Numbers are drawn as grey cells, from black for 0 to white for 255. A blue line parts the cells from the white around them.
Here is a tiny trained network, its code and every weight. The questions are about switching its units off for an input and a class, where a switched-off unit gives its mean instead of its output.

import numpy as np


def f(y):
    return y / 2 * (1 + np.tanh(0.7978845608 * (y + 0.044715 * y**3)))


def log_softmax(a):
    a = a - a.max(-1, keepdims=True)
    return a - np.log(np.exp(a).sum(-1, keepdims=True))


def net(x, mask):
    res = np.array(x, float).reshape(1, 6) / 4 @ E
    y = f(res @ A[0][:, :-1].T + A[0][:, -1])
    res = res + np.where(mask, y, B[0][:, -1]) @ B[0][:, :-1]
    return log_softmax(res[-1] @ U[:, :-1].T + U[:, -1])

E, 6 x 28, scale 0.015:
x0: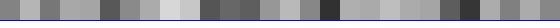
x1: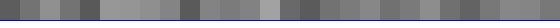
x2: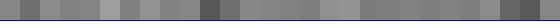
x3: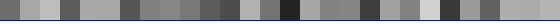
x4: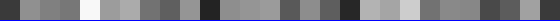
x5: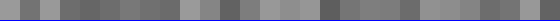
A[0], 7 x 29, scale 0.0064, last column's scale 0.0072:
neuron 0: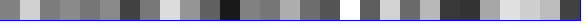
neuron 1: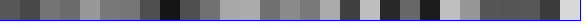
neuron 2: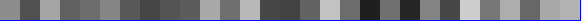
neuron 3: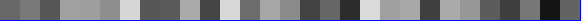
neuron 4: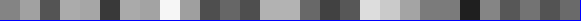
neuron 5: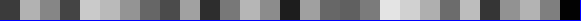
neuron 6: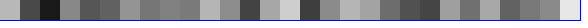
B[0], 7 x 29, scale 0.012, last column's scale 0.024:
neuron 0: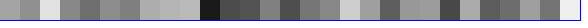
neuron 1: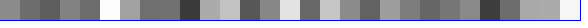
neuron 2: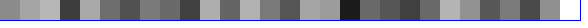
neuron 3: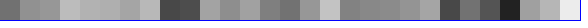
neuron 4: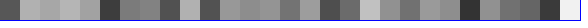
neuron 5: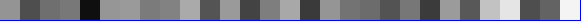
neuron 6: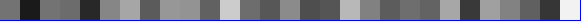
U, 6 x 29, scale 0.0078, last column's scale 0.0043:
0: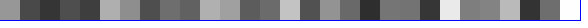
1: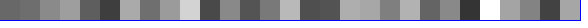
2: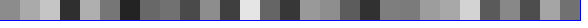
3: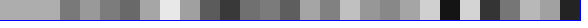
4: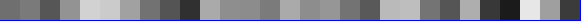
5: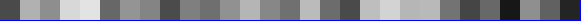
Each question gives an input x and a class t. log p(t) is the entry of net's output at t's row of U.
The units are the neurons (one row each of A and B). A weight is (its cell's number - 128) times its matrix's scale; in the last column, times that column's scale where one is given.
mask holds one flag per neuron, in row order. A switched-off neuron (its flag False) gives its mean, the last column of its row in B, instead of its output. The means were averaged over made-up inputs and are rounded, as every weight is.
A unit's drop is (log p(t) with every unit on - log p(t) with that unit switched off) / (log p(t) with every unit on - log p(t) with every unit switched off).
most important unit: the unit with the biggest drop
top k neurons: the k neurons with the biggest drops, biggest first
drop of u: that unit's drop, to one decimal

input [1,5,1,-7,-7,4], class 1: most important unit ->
neuron 2
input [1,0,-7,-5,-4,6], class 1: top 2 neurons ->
neuron 2; neuron 1
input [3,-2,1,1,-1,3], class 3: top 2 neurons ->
neuron 5; neuron 6
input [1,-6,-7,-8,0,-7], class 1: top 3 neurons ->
neuron 6; neuron 2; neuron 4
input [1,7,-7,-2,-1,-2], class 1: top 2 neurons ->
neuron 2; neuron 1
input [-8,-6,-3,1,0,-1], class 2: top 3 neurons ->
neuron 2; neuron 5; neuron 6
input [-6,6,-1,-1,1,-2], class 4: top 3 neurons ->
neuron 5; neuron 1; neuron 6
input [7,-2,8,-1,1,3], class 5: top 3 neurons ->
neuron 5; neuron 4; neuron 6
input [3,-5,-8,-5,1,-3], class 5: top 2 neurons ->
neuron 5; neuron 3
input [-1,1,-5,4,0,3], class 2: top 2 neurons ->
neuron 6; neuron 1
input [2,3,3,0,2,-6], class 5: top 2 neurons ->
neuron 6; neuron 5
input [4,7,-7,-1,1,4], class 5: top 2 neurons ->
neuron 5; neuron 6
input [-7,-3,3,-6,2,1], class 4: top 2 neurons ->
neuron 3; neuron 5
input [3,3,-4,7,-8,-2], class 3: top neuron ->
neuron 0
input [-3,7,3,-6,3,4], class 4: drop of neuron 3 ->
0.1
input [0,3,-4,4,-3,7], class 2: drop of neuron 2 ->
0.3
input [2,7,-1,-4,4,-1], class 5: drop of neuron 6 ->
0.0
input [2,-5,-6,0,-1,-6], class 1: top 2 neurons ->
neuron 3; neuron 2
